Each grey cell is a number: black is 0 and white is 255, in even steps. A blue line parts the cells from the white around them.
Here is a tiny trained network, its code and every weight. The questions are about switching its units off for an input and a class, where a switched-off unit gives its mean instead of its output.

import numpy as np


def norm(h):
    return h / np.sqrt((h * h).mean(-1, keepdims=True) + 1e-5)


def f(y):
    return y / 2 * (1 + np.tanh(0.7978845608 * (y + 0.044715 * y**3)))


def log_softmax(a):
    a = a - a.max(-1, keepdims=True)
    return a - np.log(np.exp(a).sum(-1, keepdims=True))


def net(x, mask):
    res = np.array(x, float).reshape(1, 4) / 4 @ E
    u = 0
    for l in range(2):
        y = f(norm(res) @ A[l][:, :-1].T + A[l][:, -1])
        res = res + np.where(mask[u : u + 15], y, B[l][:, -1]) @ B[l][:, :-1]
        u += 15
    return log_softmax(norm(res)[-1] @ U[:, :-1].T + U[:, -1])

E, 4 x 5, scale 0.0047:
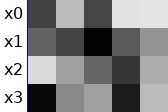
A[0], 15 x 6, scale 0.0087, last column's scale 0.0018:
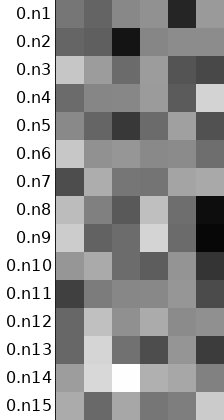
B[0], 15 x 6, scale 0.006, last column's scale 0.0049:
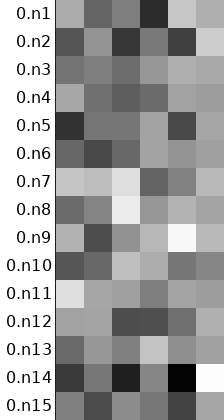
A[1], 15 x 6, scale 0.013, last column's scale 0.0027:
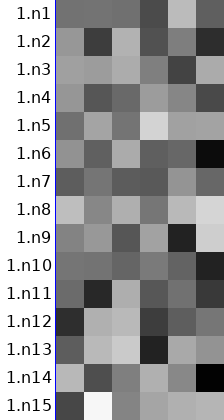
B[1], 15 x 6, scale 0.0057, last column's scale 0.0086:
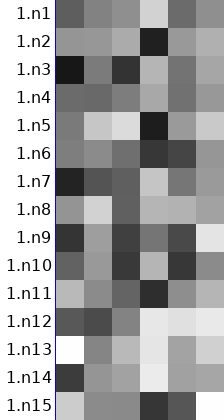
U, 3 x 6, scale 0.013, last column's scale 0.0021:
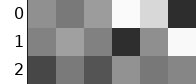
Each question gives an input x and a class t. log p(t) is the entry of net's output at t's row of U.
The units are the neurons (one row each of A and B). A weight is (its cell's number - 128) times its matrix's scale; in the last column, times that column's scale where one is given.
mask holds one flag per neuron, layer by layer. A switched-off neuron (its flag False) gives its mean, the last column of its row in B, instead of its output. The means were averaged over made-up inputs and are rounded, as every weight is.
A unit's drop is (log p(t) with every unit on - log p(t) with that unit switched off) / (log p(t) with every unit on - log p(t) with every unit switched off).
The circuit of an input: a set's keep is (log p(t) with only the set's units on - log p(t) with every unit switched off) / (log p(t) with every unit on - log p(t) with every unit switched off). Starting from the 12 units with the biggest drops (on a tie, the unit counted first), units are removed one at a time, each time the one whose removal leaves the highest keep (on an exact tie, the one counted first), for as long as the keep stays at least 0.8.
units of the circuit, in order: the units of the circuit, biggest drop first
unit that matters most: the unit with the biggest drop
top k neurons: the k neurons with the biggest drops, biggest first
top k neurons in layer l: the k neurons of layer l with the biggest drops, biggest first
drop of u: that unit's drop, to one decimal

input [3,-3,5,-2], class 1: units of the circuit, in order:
(1.n12)
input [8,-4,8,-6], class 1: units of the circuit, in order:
(1.n5 1.n12)
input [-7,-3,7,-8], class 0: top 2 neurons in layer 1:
(1.n14 1.n15)
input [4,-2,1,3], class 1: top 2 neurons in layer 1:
(1.n15 1.n14)
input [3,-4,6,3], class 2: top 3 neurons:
(0.n14 0.n9 1.n12)
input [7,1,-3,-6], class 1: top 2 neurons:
(1.n5 1.n12)
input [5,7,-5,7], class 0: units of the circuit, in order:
(0.n14 0.n7 1.n13)
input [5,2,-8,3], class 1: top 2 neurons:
(1.n15 0.n14)
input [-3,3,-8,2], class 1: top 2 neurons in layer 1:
(1.n11 1.n2)
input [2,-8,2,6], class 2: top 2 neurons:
(0.n14 1.n9)
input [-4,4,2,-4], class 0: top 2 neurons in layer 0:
(0.n9 0.n14)
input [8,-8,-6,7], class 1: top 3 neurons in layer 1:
(1.n15 1.n5 1.n14)
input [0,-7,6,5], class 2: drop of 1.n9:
0.1
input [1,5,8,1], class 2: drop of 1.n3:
0.0
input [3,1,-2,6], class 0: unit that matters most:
1.n13
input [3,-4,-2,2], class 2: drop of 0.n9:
0.1
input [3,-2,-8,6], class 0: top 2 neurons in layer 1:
(1.n12 1.n13)
